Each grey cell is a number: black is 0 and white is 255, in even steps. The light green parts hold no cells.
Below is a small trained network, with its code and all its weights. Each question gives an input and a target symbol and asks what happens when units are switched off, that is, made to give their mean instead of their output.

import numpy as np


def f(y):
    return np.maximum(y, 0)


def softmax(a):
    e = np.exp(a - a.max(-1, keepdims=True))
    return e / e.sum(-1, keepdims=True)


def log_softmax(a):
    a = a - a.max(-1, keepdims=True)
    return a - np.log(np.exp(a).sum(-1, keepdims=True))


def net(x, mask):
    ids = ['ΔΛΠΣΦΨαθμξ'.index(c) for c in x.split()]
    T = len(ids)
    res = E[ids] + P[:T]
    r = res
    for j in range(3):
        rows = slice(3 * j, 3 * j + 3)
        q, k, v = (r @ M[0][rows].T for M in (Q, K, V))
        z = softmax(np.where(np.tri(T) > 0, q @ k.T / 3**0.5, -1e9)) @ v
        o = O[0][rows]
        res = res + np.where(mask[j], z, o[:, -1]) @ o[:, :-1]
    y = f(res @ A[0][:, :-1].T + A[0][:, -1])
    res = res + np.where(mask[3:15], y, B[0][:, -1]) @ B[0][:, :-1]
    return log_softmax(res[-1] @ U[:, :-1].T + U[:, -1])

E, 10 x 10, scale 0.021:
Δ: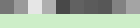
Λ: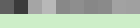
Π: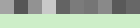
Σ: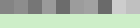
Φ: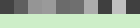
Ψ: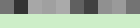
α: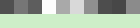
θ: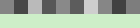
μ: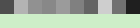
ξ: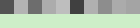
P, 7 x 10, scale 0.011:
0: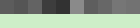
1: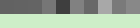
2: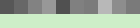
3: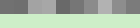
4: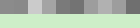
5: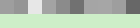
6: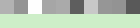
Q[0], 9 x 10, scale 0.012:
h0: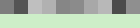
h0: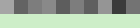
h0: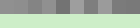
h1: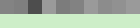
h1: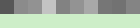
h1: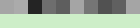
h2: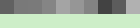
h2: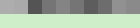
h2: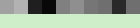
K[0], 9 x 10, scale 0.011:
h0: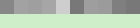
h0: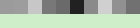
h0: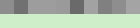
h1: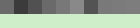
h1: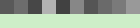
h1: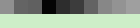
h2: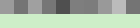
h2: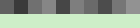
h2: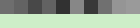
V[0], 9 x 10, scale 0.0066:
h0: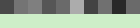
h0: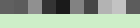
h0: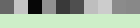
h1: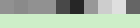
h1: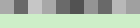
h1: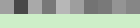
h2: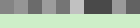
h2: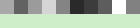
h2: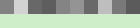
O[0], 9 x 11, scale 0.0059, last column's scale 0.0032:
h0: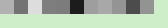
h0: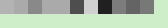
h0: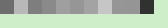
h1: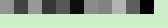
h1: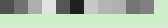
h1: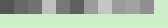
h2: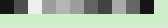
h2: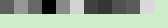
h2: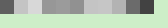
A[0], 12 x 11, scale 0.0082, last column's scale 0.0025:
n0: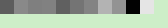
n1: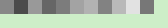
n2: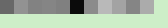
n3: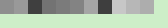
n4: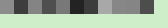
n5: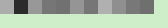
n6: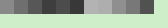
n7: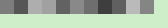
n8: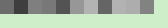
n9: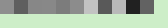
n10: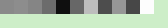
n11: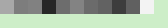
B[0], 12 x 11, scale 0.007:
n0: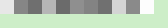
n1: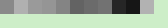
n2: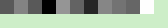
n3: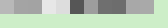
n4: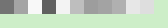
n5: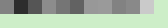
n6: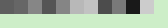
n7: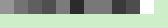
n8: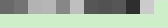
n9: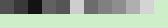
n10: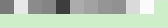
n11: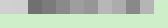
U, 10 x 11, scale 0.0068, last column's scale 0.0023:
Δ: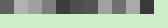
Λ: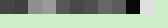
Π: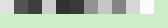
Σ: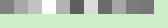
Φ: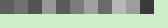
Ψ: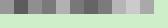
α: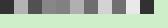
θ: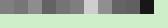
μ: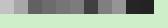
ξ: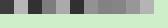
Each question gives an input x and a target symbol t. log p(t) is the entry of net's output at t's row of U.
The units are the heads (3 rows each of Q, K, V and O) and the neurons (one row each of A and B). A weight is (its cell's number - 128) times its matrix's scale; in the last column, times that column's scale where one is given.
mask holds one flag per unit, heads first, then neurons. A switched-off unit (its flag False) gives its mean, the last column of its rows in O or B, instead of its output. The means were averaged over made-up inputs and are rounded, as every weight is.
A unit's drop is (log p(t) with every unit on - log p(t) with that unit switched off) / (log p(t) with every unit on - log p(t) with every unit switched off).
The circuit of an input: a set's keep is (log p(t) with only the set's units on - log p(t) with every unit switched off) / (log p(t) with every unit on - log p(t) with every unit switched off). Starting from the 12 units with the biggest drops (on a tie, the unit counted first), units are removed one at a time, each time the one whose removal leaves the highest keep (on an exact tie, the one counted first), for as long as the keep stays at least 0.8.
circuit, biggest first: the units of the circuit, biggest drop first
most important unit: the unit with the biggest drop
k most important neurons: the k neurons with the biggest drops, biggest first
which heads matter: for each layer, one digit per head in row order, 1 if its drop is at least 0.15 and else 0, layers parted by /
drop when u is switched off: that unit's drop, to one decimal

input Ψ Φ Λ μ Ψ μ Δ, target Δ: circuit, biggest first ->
n2, h1, n10
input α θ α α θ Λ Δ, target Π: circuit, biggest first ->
h2
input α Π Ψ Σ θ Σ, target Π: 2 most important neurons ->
n4, n6
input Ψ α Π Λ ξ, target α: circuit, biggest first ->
h1, h0
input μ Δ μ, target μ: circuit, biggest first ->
n0, h1
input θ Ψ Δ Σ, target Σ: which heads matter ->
100
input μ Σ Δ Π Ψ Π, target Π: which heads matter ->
010
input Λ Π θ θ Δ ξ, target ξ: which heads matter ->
010
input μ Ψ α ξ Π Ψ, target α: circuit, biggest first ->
h0, h1
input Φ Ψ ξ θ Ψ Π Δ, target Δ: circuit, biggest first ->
h1, n10, n2
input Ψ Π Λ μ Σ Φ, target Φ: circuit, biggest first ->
n9, n10, h1
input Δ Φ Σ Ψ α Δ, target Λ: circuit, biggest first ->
h2, n7, n4
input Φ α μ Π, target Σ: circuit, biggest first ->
h2, h0
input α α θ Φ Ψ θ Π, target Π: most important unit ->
h2
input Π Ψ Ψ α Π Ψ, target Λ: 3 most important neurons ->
n10, n0, n7
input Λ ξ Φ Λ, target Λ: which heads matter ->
010
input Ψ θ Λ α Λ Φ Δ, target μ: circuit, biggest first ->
h2, n11
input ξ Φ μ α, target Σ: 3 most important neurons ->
n2, n9, n10
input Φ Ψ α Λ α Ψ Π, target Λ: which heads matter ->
111
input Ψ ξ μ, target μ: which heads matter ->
010
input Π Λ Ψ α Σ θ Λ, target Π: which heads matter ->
011
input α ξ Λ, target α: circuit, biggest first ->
h1
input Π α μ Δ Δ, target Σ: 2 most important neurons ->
n2, n9
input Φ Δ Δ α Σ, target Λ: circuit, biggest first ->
h0, h2, n1, n8
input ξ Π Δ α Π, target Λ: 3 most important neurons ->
n10, n0, n4
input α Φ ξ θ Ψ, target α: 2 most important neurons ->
n0, n7
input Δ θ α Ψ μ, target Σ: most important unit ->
h1
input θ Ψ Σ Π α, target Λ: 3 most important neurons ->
n10, n4, n7
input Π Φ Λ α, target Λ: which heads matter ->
001
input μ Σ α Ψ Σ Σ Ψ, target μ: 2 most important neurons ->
n11, n4
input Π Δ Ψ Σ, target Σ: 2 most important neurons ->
n3, n2
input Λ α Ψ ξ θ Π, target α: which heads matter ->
110
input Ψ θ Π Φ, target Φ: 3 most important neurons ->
n9, n10, n6
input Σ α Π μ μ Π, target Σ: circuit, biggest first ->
h2
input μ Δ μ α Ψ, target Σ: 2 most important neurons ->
n2, n9
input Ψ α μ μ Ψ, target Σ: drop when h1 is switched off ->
0.8
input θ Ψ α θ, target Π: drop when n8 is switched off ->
0.1
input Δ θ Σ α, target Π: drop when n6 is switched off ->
0.1
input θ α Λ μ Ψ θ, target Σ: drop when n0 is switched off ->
-0.1
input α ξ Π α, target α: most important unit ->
h0
